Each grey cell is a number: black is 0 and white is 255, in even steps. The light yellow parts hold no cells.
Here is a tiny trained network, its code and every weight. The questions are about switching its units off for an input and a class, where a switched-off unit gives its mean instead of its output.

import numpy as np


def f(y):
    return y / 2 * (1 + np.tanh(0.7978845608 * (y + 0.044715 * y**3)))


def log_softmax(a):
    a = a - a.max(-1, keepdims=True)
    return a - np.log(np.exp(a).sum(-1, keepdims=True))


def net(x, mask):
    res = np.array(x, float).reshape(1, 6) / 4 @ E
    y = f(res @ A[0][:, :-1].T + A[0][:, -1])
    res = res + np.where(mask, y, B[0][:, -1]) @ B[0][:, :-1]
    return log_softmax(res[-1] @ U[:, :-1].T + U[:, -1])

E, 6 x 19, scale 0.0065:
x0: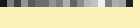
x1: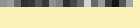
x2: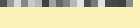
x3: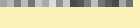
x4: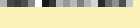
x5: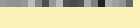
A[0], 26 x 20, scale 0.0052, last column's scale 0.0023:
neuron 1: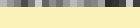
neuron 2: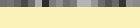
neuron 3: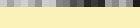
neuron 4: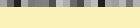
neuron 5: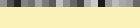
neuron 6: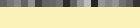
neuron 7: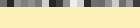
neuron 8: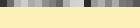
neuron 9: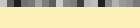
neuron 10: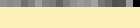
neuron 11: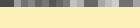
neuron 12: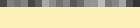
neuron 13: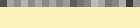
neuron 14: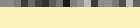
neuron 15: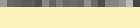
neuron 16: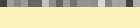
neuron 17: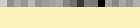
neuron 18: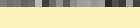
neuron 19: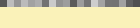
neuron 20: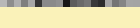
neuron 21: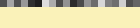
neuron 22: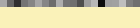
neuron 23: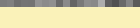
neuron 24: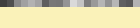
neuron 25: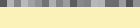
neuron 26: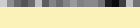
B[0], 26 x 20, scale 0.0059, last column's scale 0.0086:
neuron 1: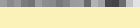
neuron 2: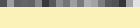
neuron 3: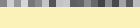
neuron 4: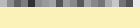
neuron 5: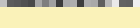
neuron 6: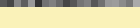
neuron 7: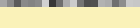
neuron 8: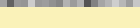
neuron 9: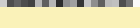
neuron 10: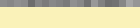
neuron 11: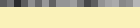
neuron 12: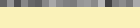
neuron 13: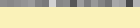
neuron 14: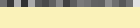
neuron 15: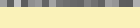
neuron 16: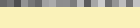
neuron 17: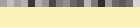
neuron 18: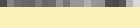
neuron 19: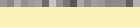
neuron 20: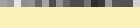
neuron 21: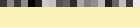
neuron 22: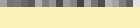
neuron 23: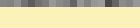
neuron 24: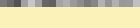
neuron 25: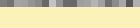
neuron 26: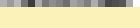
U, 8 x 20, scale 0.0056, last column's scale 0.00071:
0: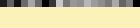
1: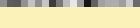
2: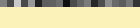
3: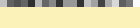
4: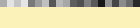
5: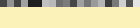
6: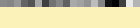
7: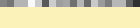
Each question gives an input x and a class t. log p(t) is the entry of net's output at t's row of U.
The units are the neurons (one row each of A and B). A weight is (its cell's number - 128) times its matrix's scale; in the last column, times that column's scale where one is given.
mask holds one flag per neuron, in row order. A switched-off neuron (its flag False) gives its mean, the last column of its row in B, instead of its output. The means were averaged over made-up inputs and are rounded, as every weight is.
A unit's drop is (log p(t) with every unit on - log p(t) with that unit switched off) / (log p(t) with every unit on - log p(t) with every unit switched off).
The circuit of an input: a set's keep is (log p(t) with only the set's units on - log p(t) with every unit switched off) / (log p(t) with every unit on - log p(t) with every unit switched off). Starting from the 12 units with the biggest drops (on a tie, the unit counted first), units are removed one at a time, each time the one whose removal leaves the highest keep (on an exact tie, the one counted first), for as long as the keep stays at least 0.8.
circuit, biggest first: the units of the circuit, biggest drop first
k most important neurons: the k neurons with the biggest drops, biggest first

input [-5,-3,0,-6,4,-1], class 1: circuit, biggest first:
neuron 7; neuron 11
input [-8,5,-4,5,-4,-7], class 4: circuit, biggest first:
neuron 3; neuron 20
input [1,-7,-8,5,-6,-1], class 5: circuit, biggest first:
neuron 21
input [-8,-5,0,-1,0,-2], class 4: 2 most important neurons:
neuron 3; neuron 17
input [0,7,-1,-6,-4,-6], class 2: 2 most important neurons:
neuron 14; neuron 6
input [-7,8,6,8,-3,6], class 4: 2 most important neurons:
neuron 3; neuron 20
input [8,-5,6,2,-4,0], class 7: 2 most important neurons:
neuron 8; neuron 24
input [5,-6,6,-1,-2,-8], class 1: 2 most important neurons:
neuron 7; neuron 11
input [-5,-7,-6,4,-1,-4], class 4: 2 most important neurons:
neuron 3; neuron 17
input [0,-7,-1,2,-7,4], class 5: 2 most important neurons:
neuron 21; neuron 16
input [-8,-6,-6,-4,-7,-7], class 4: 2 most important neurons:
neuron 3; neuron 20
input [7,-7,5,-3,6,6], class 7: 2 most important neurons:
neuron 19; neuron 13
